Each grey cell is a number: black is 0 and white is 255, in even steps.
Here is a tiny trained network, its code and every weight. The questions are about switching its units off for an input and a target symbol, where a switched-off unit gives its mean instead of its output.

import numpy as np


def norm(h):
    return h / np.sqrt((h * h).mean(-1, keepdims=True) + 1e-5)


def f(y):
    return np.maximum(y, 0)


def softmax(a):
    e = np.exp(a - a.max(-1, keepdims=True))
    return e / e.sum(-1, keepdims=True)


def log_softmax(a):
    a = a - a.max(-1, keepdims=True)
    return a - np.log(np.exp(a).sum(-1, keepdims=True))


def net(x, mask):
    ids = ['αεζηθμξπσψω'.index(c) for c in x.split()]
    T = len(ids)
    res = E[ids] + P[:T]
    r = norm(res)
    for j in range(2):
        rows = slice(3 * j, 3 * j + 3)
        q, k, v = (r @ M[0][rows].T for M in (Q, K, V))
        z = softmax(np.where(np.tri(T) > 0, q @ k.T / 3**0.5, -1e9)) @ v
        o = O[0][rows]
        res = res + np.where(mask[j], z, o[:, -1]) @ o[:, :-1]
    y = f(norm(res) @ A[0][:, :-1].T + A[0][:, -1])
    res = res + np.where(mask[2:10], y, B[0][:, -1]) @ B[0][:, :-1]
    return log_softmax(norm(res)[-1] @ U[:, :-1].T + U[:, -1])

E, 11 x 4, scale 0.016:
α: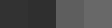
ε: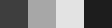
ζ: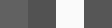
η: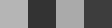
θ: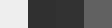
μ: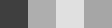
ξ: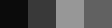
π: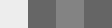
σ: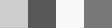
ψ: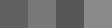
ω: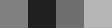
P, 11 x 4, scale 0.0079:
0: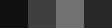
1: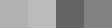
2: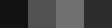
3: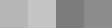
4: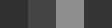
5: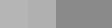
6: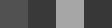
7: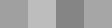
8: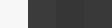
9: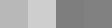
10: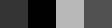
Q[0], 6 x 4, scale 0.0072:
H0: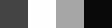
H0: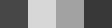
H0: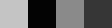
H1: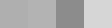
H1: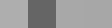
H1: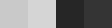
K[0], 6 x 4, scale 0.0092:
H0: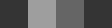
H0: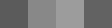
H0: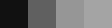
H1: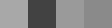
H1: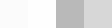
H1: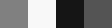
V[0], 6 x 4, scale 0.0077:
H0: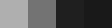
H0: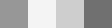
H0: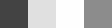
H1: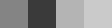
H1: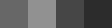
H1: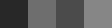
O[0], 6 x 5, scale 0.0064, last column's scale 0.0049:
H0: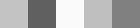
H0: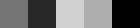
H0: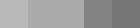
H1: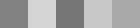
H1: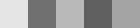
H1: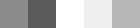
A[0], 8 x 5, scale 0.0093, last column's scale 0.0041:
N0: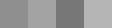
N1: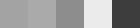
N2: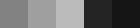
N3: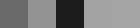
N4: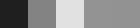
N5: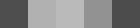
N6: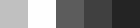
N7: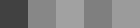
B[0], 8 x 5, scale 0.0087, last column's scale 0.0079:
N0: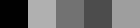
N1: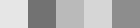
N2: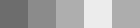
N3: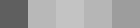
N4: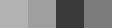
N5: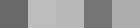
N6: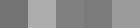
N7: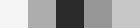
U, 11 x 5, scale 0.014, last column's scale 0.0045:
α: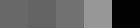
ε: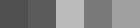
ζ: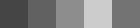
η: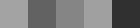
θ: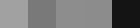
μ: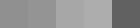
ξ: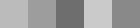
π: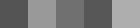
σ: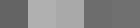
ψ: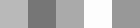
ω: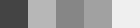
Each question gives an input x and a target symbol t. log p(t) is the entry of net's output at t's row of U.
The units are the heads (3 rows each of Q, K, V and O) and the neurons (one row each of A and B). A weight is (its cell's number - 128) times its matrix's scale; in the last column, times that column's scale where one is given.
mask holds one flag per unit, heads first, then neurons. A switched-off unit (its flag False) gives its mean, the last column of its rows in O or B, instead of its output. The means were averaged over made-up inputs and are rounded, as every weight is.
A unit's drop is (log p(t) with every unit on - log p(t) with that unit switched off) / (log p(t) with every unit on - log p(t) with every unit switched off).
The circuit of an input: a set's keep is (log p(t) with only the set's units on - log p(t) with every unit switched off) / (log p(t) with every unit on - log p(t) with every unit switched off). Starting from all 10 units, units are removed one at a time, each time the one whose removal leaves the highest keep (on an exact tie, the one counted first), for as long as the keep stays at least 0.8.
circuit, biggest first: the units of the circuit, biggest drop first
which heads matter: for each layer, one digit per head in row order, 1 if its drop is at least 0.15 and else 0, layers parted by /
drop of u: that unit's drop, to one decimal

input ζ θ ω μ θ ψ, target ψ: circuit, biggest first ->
(N1; H0)
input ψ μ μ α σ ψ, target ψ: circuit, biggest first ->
(N1; H1)
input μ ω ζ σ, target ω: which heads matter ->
01
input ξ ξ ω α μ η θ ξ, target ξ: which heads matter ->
00
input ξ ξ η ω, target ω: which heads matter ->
10
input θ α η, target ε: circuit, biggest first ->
(N7; N4)
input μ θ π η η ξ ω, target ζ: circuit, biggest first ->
(N4; N7)
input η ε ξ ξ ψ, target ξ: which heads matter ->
01
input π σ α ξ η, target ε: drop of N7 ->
0.6
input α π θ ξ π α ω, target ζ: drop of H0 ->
0.3
